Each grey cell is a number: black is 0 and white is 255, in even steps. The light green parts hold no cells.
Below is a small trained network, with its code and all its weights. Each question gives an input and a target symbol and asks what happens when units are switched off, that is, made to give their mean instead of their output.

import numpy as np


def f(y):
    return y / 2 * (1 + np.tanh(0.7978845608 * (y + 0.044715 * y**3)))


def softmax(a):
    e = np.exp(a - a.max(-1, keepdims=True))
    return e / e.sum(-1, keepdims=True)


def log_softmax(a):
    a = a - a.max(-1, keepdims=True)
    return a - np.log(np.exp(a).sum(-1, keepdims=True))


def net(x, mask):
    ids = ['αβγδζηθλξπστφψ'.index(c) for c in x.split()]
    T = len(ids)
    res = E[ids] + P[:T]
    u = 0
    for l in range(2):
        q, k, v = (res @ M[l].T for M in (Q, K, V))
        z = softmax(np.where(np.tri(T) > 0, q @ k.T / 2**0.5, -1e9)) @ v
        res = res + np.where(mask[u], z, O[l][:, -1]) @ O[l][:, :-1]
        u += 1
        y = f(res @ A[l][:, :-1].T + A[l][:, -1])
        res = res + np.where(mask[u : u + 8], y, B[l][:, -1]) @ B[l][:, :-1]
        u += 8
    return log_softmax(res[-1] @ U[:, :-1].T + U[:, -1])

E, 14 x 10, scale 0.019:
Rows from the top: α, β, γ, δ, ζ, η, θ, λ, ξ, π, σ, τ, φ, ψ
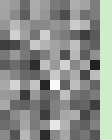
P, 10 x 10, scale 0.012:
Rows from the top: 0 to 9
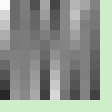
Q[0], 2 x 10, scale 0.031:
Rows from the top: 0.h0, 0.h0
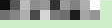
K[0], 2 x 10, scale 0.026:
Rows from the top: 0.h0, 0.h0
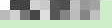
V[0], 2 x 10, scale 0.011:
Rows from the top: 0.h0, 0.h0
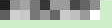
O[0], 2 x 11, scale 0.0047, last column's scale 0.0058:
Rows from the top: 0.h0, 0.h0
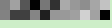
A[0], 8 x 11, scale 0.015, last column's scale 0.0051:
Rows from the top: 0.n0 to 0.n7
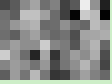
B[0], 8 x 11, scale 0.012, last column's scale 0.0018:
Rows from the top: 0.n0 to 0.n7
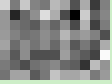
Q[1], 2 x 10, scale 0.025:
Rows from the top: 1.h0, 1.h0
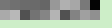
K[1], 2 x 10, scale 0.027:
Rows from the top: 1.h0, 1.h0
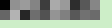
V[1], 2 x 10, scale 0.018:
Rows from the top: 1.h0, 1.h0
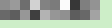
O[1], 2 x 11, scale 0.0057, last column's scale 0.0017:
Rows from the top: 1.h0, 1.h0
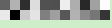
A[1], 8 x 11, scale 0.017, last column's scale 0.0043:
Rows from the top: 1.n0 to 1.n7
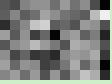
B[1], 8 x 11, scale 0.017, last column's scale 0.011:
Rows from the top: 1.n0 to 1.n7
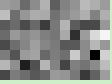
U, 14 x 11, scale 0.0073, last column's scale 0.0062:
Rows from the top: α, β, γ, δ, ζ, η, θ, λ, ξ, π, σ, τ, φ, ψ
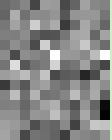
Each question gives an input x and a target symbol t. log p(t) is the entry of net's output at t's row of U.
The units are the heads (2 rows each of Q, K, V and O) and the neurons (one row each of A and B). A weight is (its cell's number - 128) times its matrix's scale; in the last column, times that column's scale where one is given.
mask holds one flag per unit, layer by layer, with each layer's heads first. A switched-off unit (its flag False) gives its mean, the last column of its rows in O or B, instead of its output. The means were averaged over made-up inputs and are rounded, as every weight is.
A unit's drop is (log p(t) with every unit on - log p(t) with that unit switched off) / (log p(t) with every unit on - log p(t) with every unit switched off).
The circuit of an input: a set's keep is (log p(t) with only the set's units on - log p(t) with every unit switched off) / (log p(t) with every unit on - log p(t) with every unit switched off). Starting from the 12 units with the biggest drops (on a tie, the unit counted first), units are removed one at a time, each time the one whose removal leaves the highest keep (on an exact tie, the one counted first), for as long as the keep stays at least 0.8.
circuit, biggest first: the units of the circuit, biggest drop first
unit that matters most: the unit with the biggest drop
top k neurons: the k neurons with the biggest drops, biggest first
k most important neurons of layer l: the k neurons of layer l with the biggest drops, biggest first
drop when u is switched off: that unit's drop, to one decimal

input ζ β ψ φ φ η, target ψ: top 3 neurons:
(1.n6; 1.n5; 0.n5)
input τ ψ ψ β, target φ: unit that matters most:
1.n3
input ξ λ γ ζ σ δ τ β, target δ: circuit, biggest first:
(1.n5; 0.h0; 0.n5)
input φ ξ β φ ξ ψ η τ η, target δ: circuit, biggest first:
(1.n5; 0.h0)
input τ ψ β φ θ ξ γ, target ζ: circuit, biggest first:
(1.h0; 1.n1; 0.n5)
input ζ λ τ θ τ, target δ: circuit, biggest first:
(1.n5; 0.h0)
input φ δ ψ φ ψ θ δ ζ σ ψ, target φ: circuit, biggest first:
(0.h0; 1.n3)
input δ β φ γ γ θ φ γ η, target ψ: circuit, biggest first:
(0.h0; 1.h0; 1.n6; 0.n5)
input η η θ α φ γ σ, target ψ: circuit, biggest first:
(1.h0; 1.n6)
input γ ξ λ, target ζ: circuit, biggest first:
(1.h0; 1.n1)
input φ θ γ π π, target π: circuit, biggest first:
(1.h0; 1.n1)
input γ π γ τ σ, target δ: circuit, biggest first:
(1.n5; 0.h0)
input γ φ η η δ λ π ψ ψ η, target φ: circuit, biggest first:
(1.n3; 0.h0; 0.n5)
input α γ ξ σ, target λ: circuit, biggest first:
(0.h0)
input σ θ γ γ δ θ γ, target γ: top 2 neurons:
(1.n4; 0.n5)
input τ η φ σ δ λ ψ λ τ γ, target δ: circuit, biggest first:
(1.n5; 0.h0; 0.n5)
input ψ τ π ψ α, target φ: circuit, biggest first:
(1.n3; 0.n5)
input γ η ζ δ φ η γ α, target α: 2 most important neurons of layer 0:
(0.n5; 0.n7)
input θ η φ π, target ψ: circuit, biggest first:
(1.n6; 1.h0)
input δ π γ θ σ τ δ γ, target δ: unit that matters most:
0.h0
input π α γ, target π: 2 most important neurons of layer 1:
(1.n6; 1.n2)
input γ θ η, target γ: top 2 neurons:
(1.n4; 0.n5)
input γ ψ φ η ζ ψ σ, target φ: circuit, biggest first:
(1.n3; 0.h0)
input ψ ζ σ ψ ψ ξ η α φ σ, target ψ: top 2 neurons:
(1.n6; 1.n5)
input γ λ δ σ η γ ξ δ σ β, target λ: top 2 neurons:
(0.n4; 1.n3)
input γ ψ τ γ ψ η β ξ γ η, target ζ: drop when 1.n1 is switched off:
0.6
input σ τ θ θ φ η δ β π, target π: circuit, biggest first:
(1.h0)
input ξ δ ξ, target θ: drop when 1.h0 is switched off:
0.4
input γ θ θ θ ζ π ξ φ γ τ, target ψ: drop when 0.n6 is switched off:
0.0
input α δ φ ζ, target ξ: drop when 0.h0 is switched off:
0.1
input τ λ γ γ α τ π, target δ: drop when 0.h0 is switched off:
1.0
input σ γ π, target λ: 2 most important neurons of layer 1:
(1.n3; 1.n0)
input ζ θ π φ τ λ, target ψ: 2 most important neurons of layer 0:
(0.n5; 0.n2)
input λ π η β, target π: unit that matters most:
0.h0
